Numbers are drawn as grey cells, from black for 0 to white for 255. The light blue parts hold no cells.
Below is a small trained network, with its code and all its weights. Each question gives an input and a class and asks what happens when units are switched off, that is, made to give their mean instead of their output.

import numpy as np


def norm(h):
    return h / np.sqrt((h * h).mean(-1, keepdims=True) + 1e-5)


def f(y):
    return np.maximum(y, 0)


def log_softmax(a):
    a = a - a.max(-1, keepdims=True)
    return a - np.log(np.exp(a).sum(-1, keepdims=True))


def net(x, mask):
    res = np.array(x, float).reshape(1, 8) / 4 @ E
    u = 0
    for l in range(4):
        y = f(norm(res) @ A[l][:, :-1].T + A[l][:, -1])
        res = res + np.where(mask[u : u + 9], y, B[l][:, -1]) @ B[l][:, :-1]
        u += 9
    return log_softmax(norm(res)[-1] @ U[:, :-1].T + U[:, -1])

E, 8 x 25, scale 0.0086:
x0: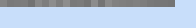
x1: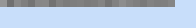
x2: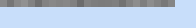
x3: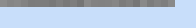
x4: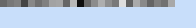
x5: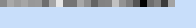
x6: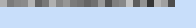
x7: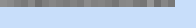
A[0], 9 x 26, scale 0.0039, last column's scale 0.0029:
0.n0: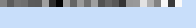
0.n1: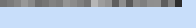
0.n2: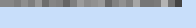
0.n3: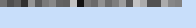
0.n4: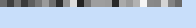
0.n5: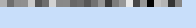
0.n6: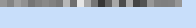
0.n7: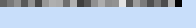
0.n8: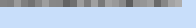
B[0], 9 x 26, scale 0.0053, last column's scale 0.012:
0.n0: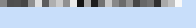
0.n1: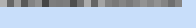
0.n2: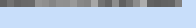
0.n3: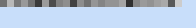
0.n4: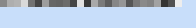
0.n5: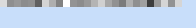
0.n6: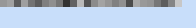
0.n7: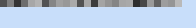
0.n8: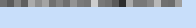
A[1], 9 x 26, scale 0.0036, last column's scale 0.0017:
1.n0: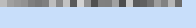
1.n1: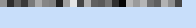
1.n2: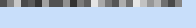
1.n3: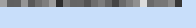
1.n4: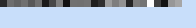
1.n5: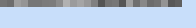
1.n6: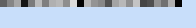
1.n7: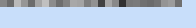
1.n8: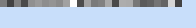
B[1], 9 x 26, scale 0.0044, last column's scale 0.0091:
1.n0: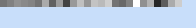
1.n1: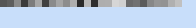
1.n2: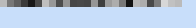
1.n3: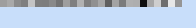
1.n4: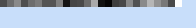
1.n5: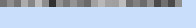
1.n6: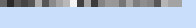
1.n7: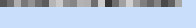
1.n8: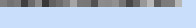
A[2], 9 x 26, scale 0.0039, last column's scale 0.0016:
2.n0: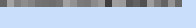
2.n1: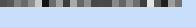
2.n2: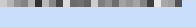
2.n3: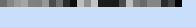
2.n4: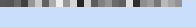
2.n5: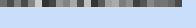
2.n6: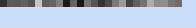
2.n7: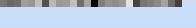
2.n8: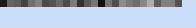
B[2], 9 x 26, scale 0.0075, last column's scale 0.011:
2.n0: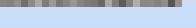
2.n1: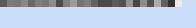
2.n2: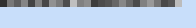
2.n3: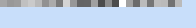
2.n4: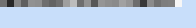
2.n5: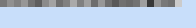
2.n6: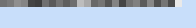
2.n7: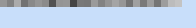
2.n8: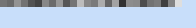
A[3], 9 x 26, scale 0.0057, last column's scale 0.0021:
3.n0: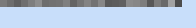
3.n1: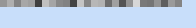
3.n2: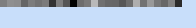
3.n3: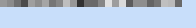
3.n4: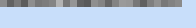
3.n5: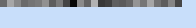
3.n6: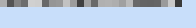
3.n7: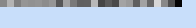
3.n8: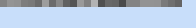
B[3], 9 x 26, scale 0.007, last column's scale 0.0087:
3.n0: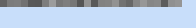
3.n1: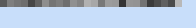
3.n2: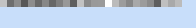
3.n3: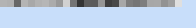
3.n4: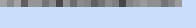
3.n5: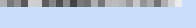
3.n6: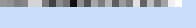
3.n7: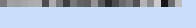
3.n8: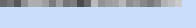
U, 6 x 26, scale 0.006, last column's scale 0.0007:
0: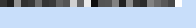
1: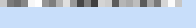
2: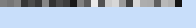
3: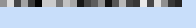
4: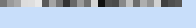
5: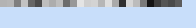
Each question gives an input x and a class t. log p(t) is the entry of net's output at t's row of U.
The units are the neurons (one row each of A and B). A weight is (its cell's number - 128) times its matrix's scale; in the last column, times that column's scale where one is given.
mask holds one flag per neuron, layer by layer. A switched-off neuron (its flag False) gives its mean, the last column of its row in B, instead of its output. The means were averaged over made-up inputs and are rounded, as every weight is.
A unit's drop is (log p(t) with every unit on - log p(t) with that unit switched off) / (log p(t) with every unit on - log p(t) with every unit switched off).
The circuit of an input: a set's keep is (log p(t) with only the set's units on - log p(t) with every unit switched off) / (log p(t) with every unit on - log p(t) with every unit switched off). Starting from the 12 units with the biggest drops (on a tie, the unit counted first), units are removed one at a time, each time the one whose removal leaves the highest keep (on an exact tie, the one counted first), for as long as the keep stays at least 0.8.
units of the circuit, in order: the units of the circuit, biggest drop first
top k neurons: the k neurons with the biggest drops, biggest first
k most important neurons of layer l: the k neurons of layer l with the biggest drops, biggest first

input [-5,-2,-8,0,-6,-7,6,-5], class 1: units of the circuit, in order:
[0.n0]
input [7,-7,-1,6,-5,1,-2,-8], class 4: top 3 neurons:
[0.n5; 0.n6; 2.n3]
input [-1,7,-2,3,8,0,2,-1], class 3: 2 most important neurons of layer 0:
[0.n3; 0.n0]
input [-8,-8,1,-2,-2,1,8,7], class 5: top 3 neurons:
[0.n0; 0.n7; 2.n4]
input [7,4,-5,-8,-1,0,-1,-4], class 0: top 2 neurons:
[0.n5; 0.n4]
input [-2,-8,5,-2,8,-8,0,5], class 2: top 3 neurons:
[0.n5; 0.n4; 2.n3]
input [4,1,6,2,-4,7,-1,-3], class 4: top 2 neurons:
[0.n5; 2.n3]
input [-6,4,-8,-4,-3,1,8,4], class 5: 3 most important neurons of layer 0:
[0.n0; 0.n7; 0.n6]
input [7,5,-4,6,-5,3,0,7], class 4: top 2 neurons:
[0.n5; 2.n3]
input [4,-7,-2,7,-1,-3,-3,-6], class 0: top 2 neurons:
[0.n0; 0.n5]
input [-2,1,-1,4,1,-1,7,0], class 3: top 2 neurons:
[0.n0; 2.n2]
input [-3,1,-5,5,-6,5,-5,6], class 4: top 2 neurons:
[2.n3; 0.n5]
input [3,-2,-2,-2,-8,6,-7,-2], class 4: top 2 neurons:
[2.n3; 0.n5]
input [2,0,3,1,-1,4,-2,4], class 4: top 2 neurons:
[0.n5; 0.n0]
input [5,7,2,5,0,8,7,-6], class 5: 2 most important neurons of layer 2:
[2.n4; 2.n3]
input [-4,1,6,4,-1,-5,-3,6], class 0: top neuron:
[0.n0]
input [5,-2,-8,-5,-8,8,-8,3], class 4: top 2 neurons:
[2.n3; 0.n5]
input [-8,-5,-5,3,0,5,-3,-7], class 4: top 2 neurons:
[0.n0; 0.n5]
